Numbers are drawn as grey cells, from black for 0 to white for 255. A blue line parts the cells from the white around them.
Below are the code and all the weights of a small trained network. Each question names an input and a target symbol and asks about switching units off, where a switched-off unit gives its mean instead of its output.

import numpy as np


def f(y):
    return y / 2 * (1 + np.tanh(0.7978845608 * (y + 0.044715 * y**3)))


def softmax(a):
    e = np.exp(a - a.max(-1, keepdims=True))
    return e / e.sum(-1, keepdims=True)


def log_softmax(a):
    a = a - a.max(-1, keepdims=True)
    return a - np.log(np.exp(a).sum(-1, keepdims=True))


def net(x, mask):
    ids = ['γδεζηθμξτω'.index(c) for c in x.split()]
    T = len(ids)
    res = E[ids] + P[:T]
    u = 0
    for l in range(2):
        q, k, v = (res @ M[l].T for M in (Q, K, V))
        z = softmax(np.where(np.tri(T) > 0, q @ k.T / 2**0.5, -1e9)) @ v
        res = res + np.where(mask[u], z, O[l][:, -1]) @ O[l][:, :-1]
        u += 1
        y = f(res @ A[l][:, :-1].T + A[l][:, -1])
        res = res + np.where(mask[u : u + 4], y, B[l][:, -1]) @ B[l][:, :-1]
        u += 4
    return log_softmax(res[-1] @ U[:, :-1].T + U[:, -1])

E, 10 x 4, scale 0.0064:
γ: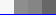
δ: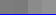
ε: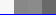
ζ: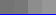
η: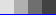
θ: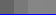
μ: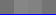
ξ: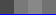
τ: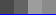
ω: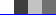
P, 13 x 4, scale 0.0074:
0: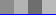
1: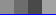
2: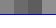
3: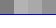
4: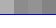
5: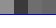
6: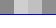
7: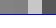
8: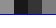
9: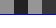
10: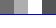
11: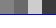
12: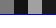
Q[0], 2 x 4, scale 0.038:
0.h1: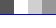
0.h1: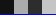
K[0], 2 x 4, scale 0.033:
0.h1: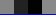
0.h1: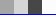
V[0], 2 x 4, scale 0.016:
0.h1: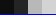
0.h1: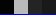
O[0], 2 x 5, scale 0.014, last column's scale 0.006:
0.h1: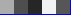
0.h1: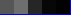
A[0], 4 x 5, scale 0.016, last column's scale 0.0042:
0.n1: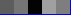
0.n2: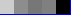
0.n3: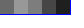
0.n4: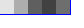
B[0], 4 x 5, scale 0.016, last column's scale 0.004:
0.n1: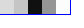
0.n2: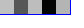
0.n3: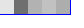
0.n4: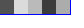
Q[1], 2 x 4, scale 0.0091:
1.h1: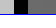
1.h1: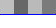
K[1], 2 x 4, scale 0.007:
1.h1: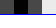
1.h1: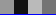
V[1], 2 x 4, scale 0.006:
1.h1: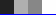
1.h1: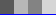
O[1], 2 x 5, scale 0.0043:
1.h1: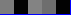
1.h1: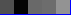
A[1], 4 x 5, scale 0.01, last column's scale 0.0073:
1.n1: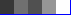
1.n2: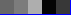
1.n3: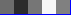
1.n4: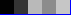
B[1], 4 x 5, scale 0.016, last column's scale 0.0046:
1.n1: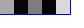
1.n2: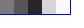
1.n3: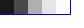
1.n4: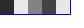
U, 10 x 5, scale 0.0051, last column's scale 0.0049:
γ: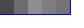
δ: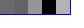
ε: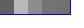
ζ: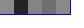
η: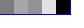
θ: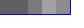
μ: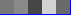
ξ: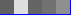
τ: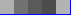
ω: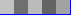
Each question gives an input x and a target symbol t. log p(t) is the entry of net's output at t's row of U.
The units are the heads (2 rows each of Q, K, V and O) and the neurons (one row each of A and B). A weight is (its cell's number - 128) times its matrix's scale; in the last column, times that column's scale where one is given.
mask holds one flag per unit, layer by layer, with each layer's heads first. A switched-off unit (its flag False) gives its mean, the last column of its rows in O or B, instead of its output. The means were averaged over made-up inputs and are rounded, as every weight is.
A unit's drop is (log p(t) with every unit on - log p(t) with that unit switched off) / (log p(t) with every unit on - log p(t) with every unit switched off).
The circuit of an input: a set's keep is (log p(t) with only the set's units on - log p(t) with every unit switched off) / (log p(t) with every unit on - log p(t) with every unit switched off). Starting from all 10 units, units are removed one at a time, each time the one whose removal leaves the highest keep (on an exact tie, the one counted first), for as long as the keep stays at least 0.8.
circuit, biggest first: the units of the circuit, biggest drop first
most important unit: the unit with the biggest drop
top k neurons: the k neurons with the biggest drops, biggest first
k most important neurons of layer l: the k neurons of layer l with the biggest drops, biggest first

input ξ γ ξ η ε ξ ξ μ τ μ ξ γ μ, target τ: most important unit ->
0.h1
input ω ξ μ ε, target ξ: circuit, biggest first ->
(0.n4 0.h1 1.n1)
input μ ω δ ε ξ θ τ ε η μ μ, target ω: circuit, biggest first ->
(0.n3 0.h1)
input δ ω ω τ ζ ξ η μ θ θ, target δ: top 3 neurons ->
(0.n1 1.n1 1.n4)
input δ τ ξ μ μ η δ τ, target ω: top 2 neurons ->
(0.n3 1.n3)
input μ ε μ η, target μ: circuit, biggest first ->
(1.n2 0.n4 0.h1 0.n1)
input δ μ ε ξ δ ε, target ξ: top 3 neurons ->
(0.n4 0.n1 1.n1)
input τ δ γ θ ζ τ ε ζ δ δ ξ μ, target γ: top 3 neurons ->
(0.n1 1.n3 0.n4)
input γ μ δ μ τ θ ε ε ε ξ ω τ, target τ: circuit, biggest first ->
(0.h1 0.n1 1.n3)
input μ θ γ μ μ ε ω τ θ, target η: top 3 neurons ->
(1.n3 1.n1 0.n4)
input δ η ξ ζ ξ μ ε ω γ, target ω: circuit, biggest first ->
(0.n2 0.h1)
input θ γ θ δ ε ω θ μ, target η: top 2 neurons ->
(1.n1 0.n4)
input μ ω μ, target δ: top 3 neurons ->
(0.n1 1.n1 0.n3)
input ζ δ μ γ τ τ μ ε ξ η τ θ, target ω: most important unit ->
0.n3
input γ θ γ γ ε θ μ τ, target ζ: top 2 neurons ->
(1.n1 0.n2)
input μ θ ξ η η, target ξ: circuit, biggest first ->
(0.h1 0.n4 0.n1)
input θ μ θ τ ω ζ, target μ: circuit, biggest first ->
(0.h1 0.n1)
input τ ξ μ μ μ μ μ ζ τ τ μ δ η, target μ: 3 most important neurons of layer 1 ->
(1.n2 1.n1 1.n4)
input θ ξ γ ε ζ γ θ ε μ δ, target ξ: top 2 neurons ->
(1.n4 0.n1)
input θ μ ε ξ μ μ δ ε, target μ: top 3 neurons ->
(1.n2 0.n4 0.n1)
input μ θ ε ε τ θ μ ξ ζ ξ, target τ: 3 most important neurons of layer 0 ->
(0.n1 0.n3 0.n2)
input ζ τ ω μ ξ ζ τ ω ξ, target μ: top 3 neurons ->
(0.n1 1.n3 0.n4)
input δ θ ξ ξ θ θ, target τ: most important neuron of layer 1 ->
(1.n1)
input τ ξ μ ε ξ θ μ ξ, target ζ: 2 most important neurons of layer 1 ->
(1.n1 1.n4)
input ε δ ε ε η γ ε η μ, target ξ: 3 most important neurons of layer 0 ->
(0.n1 0.n2 0.n3)
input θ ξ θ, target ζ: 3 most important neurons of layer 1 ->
(1.n1 1.n4 1.n3)
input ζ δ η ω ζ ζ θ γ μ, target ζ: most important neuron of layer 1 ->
(1.n1)
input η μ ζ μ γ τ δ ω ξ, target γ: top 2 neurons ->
(0.n1 1.n3)
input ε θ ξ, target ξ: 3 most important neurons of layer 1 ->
(1.n4 1.n1 1.n3)
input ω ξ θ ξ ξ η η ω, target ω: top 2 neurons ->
(0.n2 1.n3)
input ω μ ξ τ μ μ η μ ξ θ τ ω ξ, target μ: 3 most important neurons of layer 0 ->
(0.n1 0.n4 0.n2)
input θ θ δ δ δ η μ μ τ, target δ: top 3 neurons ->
(1.n1 0.n1 1.n4)
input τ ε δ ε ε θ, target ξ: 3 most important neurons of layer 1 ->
(1.n4 1.n1 1.n3)
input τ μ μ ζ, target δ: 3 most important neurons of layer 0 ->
(0.n1 0.n3 0.n2)
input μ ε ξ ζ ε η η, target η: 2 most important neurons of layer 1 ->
(1.n2 1.n1)
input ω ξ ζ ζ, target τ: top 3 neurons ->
(0.n1 1.n1 0.n3)
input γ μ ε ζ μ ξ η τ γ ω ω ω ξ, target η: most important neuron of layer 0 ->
(0.n2)
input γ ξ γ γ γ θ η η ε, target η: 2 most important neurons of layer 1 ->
(1.n2 1.n1)
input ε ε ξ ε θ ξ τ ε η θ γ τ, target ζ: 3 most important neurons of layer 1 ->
(1.n1 1.n4 1.n3)
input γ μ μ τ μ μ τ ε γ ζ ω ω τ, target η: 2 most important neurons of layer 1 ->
(1.n3 1.n1)
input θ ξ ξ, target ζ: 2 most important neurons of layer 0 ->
(0.n2 0.n4)
